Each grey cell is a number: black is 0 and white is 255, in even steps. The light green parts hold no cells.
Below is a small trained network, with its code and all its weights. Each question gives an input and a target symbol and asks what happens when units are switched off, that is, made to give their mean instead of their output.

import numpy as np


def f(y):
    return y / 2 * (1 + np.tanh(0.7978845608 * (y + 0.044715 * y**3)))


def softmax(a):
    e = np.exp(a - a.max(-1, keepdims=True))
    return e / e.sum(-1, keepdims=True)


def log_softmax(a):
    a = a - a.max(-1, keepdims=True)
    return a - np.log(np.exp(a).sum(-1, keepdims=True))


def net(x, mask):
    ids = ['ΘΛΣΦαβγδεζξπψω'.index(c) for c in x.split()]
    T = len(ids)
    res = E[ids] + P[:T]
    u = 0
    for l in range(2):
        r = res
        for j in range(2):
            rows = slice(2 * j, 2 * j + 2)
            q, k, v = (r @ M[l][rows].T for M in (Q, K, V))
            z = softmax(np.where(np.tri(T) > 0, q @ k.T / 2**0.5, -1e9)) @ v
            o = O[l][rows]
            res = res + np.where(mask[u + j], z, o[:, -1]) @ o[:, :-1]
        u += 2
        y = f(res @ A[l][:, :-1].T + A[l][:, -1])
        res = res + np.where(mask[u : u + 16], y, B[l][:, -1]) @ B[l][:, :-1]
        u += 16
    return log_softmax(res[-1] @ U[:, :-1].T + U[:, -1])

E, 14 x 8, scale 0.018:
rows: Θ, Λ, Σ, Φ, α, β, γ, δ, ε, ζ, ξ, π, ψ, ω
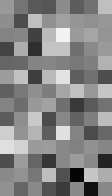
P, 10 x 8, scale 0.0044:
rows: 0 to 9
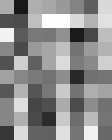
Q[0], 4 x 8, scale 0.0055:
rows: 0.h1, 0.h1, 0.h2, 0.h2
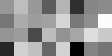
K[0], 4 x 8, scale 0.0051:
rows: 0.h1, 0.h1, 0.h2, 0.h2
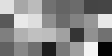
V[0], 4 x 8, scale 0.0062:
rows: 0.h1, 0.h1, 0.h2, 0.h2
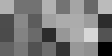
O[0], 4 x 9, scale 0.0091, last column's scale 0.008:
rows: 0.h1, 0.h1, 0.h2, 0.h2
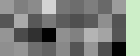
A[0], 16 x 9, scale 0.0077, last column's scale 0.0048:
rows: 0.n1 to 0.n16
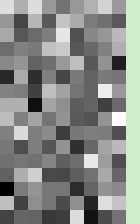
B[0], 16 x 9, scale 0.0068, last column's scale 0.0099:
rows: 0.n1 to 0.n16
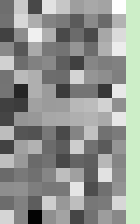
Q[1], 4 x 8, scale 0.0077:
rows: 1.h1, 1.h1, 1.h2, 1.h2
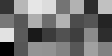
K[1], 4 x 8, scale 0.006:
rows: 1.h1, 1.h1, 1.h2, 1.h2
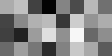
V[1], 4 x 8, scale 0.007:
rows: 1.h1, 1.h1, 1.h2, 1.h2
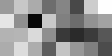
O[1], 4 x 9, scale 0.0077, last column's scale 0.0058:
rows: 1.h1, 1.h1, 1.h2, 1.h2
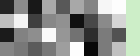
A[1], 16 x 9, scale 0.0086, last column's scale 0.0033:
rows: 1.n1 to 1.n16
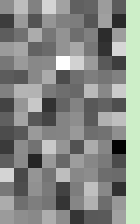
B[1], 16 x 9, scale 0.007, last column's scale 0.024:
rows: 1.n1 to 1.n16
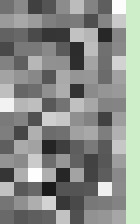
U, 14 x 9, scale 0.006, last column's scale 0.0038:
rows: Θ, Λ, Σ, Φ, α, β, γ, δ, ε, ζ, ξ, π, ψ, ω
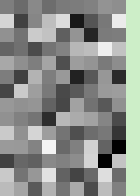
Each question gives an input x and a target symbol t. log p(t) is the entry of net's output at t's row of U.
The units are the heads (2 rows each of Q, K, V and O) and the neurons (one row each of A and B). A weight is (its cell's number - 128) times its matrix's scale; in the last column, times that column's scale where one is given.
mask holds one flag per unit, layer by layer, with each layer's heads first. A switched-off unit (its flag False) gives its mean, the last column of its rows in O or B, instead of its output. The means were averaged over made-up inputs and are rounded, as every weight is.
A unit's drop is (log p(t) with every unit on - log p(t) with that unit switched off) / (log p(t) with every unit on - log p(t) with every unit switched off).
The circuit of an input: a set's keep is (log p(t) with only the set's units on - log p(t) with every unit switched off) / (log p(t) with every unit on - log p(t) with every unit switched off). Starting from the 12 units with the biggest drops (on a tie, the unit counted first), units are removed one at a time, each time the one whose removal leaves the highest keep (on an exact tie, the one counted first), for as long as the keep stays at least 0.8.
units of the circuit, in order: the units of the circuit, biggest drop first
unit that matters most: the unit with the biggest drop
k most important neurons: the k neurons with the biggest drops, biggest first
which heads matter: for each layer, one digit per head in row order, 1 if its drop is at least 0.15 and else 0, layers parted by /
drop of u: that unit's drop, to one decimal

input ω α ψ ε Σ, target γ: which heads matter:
10 / 11
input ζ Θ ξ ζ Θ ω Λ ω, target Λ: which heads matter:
00 / 10
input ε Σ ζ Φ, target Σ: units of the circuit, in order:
0.n7; 0.n2; 1.h2
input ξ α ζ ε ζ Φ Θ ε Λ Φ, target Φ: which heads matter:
01 / 11
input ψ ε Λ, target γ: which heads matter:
00 / 11
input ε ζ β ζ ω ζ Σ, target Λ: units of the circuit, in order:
0.n16; 1.h1; 0.n3
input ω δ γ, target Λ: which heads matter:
00 / 10
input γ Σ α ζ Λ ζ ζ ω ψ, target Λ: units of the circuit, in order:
0.n16; 1.h1; 0.n3; 1.n16
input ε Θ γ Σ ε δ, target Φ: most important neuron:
0.n2
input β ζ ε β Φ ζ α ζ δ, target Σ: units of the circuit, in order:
1.h2; 0.n2; 1.h1
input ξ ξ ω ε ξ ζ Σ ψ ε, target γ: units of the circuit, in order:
1.h2; 1.n11; 0.n12
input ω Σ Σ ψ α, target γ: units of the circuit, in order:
1.h2; 1.n11
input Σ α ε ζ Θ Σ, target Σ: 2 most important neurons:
0.n7; 0.n2
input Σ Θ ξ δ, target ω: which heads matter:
00 / 10
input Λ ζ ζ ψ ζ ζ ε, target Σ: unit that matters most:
0.n7
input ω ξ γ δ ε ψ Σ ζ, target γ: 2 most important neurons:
0.n9; 0.n12
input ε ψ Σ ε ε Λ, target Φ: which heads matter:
11 / 11
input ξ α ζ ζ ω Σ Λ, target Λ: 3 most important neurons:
0.n16; 0.n3; 1.n7
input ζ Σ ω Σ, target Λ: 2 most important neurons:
0.n16; 0.n3
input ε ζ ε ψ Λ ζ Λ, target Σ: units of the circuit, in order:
0.n2; 1.h2
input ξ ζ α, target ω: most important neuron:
0.n3
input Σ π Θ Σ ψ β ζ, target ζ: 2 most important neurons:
1.n1; 0.n1
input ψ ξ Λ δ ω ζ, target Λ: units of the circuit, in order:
0.n16; 0.n3; 1.h1; 1.n16
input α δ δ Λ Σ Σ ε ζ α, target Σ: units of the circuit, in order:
1.h2; 0.n2; 1.n1; 1.h1
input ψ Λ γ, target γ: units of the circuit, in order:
1.n11; 1.h2
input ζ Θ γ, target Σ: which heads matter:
00 / 01
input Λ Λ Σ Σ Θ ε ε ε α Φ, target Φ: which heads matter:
00 / 11
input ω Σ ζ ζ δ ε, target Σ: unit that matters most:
0.n15
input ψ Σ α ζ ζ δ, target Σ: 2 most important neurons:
0.n2; 0.n14
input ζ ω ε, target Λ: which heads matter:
00 / 10
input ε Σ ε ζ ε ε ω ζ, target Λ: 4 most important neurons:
0.n16; 0.n3; 0.n7; 1.n5
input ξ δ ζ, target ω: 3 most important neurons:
0.n3; 1.n1; 0.n1
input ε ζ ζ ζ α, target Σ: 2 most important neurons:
0.n2; 0.n7
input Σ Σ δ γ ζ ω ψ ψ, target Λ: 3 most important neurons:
0.n16; 0.n3; 0.n7
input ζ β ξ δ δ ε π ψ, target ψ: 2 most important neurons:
1.n1; 1.n15
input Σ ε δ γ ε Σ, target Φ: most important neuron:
0.n3
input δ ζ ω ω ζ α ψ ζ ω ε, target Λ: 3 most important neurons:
0.n16; 0.n3; 0.n7
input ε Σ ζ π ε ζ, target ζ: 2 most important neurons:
0.n3; 1.n1
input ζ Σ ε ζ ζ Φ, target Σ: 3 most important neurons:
0.n2; 0.n7; 0.n8
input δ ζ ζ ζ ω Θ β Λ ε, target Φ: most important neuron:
0.n15
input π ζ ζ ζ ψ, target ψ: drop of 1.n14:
0.1
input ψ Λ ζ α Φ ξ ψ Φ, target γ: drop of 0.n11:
0.0
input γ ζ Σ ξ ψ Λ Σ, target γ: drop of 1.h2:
0.4
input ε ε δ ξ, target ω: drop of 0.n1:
0.2
